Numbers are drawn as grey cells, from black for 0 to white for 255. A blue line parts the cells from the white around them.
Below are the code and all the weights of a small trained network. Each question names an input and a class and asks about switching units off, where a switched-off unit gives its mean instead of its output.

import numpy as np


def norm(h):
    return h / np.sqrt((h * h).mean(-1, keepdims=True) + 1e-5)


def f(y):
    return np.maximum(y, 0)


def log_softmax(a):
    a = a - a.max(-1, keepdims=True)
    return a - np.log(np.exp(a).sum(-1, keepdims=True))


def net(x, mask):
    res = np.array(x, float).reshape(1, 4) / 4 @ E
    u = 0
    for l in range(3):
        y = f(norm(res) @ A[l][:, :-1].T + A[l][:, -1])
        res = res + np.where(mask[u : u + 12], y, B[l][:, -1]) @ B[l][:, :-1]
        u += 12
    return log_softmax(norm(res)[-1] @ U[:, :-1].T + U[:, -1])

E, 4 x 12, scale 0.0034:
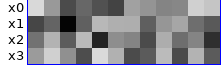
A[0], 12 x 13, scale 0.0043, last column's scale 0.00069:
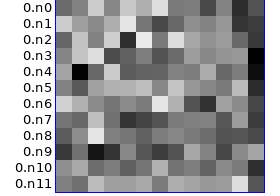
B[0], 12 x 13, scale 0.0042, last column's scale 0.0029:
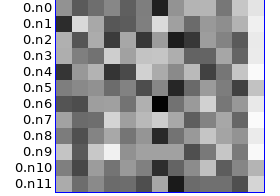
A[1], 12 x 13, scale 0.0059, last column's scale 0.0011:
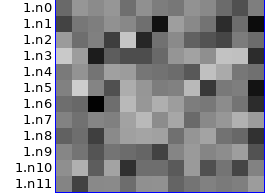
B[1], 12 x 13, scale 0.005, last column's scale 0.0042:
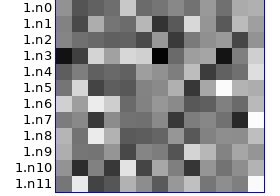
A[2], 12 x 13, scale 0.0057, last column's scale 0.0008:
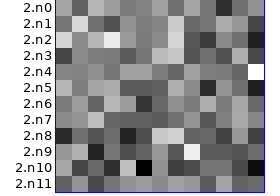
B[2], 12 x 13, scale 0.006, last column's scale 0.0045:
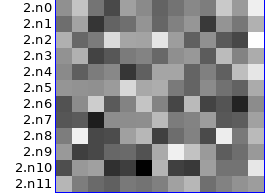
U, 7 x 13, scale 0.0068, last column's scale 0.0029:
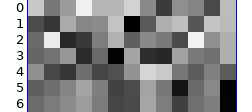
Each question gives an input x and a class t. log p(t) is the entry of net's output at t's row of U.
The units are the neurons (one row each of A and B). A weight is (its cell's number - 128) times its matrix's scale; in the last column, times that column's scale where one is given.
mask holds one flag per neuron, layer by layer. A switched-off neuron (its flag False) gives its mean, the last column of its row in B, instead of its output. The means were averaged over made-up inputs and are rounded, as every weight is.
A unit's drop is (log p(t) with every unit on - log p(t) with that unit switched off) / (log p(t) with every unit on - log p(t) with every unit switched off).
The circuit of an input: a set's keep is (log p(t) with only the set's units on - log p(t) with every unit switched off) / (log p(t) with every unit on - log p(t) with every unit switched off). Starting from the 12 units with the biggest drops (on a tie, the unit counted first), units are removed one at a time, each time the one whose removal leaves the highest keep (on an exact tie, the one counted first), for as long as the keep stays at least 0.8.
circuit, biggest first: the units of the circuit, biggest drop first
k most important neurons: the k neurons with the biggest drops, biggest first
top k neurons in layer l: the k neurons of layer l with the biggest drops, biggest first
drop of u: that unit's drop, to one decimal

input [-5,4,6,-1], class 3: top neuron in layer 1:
[1.n10]
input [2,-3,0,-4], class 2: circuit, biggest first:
[0.n4; 2.n8]
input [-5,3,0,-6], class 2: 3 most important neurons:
[0.n4; 0.n6; 1.n3]
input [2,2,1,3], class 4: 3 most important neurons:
[0.n9; 0.n4; 2.n9]
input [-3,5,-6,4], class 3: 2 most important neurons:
[0.n7; 0.n3]
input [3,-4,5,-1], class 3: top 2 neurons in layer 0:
[0.n2; 0.n9]
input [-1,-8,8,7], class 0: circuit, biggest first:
[0.n3; 2.n2]
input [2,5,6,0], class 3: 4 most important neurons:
[1.n10; 2.n10; 0.n7; 0.n3]
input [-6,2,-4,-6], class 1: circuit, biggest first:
[1.n1; 0.n3]
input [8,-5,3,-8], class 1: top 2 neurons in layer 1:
[1.n3; 1.n4]
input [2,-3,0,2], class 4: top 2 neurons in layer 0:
[0.n9; 0.n6]
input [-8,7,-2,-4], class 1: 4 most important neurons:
[1.n1; 0.n7; 0.n3; 0.n0]
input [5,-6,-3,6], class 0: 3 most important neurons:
[0.n3; 1.n11; 0.n4]
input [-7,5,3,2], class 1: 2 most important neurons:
[0.n0; 0.n7]
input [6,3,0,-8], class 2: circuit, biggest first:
[2.n8]
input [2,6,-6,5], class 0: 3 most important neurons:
[1.n6; 0.n2; 0.n9]
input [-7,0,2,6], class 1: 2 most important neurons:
[0.n0; 1.n1]
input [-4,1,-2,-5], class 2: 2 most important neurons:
[0.n4; 0.n6]
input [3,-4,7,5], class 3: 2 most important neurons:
[1.n10; 0.n2]
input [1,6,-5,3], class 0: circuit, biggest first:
[1.n6]
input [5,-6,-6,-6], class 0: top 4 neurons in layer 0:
[0.n7; 0.n1; 0.n2; 0.n0]
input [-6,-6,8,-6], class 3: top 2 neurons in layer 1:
[1.n10; 1.n3]
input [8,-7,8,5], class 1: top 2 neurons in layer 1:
[1.n3; 1.n6]
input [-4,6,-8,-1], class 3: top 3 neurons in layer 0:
[0.n7; 0.n3; 0.n5]
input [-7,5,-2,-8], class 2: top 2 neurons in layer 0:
[0.n4; 0.n6]
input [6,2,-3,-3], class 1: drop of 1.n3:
0.3
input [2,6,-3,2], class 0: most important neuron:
[1.n6]
